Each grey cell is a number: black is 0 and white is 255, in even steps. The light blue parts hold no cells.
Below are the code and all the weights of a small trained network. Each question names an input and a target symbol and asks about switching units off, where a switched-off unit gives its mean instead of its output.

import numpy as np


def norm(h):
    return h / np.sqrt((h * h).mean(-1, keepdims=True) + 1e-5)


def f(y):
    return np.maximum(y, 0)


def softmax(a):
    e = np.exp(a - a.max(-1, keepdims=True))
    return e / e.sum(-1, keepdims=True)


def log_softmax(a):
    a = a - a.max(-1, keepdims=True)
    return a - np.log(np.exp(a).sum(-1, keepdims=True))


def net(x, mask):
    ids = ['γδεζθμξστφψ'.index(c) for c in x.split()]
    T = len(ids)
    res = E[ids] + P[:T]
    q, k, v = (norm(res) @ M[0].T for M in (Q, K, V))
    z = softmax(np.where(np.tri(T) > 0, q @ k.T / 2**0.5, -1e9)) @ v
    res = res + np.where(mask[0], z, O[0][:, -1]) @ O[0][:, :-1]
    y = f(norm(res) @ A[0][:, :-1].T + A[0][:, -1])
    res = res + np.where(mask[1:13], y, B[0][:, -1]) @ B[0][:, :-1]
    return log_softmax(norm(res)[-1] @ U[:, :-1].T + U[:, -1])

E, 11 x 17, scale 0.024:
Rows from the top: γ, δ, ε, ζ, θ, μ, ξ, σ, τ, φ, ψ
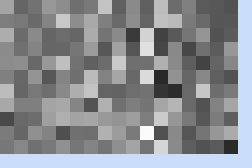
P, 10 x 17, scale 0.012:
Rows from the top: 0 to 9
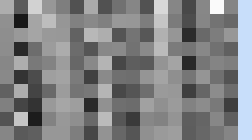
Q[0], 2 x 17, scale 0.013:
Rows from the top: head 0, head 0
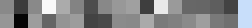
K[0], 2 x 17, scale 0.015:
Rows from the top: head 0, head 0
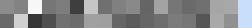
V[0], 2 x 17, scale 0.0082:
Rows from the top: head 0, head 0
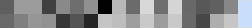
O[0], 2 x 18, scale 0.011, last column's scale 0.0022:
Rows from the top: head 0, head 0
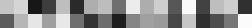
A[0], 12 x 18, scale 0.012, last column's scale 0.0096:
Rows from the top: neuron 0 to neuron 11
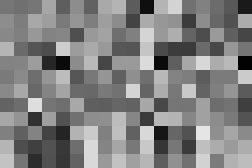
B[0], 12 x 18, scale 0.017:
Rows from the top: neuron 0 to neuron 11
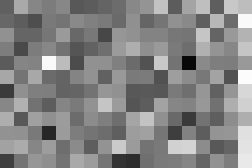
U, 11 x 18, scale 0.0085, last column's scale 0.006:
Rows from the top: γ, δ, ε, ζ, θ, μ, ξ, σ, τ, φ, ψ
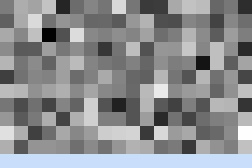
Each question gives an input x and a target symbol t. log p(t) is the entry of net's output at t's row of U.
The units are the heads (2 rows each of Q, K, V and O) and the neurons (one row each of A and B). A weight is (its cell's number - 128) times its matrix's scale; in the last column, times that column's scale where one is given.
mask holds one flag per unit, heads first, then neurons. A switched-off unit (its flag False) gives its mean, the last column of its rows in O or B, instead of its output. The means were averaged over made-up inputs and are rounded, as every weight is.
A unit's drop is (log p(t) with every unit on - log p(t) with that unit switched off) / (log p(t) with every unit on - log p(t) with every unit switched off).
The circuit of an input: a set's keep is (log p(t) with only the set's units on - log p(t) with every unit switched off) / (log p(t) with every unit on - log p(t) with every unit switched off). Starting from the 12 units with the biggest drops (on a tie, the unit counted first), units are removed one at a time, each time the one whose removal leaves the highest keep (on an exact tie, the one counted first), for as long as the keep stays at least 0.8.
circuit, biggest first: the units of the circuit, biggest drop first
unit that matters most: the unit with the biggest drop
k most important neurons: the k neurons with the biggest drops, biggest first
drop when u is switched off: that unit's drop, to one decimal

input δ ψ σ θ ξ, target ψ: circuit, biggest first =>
(neuron 3)
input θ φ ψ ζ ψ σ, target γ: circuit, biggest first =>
(head 0; neuron 6; neuron 5)
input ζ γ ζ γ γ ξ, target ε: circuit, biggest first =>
(neuron 9; neuron 10)
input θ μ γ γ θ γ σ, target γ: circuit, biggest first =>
(neuron 9; neuron 5)
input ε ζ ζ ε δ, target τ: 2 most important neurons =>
(neuron 11; neuron 8)
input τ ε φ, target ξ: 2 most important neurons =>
(neuron 10; neuron 11)
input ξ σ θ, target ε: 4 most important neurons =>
(neuron 10; neuron 9; neuron 11; neuron 0)
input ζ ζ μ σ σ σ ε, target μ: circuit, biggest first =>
(head 0; neuron 7; neuron 10; neuron 9)
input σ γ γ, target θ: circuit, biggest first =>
(head 0; neuron 6; neuron 0)
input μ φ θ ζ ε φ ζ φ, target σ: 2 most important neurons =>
(neuron 10; neuron 7)
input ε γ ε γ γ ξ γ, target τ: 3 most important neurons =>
(neuron 11; neuron 8; neuron 9)
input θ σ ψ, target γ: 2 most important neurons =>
(neuron 6; neuron 9)
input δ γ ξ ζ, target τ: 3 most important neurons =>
(neuron 11; neuron 4; neuron 10)
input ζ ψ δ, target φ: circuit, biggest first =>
(neuron 11)
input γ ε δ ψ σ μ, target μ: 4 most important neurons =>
(neuron 7; neuron 10; neuron 5; neuron 9)
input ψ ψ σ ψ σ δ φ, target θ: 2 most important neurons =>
(neuron 11; neuron 9)
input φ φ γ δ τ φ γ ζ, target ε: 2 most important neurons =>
(neuron 9; neuron 7)
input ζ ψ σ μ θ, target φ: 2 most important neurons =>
(neuron 11; neuron 9)
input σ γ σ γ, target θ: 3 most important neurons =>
(neuron 10; neuron 6; neuron 0)
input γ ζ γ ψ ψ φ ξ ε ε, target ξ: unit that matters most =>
neuron 10
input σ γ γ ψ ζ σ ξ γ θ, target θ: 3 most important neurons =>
(neuron 10; neuron 6; neuron 0)
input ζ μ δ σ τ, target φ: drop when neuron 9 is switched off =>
0.1
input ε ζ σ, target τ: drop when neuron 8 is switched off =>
0.3
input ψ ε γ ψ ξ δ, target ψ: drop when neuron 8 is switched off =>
0.2
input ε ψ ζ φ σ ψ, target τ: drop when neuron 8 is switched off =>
0.3
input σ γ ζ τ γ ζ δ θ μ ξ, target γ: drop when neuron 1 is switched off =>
0.2
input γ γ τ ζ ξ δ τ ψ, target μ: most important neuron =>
(neuron 0)
